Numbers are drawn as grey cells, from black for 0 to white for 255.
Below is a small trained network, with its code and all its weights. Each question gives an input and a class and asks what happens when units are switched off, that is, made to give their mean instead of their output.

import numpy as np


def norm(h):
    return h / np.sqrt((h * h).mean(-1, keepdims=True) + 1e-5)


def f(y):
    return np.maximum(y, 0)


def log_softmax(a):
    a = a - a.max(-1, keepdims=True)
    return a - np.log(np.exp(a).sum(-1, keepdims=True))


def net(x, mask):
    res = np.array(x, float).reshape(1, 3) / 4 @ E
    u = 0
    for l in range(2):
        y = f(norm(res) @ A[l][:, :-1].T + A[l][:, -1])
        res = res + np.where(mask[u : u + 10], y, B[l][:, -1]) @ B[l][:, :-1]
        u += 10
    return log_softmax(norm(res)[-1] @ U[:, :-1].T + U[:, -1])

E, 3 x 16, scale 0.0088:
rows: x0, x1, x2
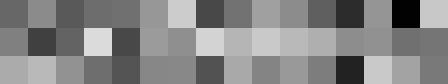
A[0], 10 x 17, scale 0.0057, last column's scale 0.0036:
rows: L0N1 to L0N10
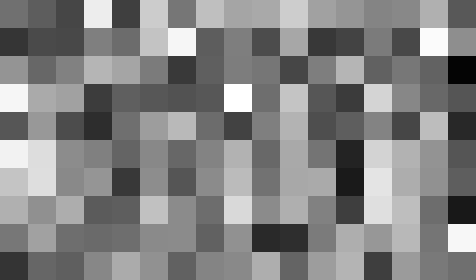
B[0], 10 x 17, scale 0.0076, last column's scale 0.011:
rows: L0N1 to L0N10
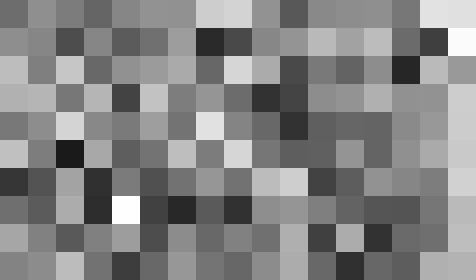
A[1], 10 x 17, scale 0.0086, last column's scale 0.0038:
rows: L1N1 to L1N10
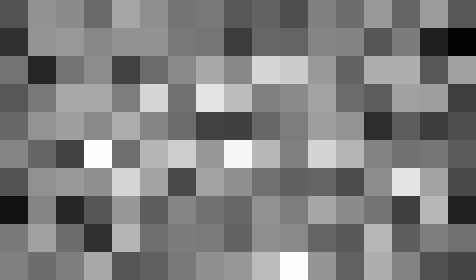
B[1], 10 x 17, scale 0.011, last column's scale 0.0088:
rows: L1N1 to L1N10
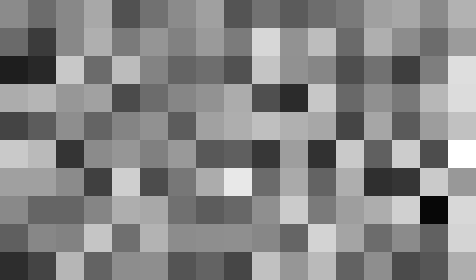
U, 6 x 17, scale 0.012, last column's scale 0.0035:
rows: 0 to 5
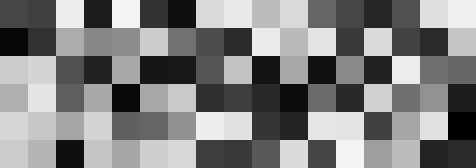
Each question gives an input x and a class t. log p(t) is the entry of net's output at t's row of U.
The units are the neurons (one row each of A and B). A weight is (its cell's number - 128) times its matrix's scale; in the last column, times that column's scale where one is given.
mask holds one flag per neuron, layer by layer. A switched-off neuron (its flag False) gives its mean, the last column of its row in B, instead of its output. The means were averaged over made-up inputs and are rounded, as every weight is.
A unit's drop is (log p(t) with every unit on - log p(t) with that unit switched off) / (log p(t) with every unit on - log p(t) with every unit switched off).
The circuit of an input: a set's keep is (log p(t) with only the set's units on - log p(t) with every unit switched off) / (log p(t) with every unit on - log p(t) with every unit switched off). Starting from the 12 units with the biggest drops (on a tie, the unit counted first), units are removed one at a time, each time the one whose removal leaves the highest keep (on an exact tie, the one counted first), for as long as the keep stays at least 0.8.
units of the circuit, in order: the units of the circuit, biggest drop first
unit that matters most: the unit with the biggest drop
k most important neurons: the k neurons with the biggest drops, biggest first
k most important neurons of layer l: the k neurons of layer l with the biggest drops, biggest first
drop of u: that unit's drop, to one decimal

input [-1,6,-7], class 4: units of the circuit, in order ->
[L1N4]
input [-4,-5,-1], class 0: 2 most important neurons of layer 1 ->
[L1N5; L1N6]
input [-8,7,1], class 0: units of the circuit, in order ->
[L1N3; L0N2]
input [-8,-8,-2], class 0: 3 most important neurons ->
[L1N5; L1N6; L0N6]
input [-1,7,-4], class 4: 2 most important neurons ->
[L0N2; L1N4]
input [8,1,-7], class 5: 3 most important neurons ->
[L0N8; L0N7; L1N3]
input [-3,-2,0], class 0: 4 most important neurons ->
[L1N6; L0N6; L0N1; L1N5]
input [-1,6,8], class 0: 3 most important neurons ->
[L0N7; L0N2; L0N1]
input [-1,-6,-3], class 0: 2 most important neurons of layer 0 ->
[L0N2; L0N9]
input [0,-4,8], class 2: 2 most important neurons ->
[L0N2; L0N8]
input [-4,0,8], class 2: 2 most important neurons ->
[L0N4; L0N6]
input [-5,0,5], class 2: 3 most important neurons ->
[L0N4; L0N6; L0N9]
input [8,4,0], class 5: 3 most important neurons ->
[L1N6; L0N7; L0N8]
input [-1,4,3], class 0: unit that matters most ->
L0N7
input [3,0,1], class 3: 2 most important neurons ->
[L0N5; L1N3]
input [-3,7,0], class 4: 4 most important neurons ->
[L0N1; L1N4; L0N2; L1N6]
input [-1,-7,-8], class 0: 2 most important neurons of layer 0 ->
[L0N2; L0N9]
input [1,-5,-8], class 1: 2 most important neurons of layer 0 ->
[L0N6; L0N1]
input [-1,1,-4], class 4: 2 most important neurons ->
[L0N2; L0N7]
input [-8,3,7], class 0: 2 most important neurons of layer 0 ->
[L0N7; L0N2]
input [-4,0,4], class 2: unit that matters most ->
L0N4
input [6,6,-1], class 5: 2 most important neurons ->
[L1N6; L0N7]
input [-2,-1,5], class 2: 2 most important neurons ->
[L0N4; L0N6]
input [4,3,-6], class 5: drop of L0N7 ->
0.4
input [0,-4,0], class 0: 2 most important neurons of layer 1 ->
[L1N6; L1N5]
